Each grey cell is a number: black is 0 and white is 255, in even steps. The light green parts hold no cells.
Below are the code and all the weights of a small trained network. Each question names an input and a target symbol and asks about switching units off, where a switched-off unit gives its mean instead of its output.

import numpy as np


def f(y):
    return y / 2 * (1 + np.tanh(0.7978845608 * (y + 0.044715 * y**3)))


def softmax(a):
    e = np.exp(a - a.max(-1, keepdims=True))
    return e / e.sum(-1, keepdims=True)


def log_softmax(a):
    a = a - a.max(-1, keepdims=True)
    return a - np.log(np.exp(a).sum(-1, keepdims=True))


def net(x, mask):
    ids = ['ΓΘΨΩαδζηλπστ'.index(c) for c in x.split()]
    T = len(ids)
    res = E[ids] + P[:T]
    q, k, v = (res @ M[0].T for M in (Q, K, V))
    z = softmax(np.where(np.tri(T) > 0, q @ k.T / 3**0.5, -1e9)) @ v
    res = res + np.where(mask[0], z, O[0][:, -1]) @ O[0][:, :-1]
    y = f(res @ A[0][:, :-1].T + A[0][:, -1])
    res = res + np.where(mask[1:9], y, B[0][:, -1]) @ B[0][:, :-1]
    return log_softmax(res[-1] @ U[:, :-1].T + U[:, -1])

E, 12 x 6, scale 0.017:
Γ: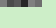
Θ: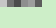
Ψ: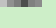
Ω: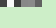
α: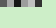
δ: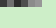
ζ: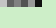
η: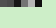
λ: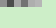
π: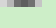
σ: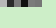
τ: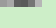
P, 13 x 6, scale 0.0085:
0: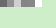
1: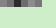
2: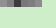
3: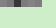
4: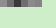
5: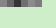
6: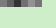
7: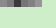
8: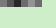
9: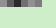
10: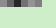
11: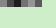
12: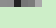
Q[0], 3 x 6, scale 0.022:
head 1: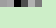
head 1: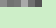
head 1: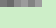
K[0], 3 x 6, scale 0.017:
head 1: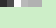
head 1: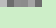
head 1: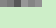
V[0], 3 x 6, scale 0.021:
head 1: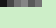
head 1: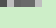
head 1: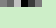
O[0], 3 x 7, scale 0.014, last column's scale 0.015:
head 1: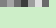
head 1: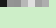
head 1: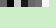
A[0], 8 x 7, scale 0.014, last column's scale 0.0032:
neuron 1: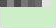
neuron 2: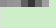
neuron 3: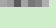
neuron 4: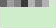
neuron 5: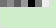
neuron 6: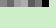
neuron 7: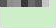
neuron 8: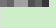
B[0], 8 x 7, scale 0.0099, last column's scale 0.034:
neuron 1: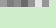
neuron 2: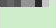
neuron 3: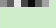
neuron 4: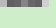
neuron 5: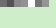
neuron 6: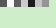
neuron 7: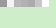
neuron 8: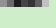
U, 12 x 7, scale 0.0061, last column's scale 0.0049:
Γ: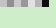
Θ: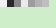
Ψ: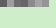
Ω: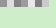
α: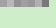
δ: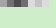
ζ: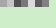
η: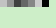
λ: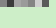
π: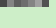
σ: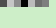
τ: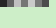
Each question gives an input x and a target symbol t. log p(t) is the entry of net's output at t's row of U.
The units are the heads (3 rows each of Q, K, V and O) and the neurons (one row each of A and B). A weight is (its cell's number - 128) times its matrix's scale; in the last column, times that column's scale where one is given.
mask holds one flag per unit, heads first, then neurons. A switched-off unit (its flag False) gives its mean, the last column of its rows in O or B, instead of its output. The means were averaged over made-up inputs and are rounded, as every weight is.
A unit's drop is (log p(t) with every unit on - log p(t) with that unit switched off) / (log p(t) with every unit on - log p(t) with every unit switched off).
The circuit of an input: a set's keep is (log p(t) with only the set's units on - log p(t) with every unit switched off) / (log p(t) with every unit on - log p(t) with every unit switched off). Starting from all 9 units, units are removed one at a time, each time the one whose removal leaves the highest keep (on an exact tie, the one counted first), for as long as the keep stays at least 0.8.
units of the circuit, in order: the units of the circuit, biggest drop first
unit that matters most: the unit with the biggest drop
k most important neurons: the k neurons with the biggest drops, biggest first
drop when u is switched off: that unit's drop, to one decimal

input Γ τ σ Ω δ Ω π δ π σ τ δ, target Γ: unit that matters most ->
neuron 7
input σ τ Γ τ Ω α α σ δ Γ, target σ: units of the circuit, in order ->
[head 1; neuron 8]
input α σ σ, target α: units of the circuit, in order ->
[head 1; neuron 3]
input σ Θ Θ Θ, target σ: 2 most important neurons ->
[neuron 8; neuron 2]
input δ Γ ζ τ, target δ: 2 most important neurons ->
[neuron 7; neuron 4]
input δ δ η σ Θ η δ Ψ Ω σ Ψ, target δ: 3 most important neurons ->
[neuron 7; neuron 4; neuron 3]
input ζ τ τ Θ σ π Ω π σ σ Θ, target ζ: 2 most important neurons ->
[neuron 2; neuron 5]
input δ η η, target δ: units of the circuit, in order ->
[head 1; neuron 7; neuron 4]
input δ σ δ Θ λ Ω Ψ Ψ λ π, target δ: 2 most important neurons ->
[neuron 7; neuron 3]
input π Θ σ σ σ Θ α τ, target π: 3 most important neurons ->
[neuron 7; neuron 8; neuron 6]
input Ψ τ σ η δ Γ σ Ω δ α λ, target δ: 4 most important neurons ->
[neuron 7; neuron 3; neuron 6; neuron 2]
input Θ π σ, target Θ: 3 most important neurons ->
[neuron 7; neuron 5; neuron 3]
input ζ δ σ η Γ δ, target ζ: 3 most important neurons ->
[neuron 2; neuron 5; neuron 8]
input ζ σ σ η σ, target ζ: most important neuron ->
[neuron 2]
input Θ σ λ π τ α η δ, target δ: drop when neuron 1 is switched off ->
0.3
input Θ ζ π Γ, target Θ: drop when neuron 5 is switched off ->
0.2
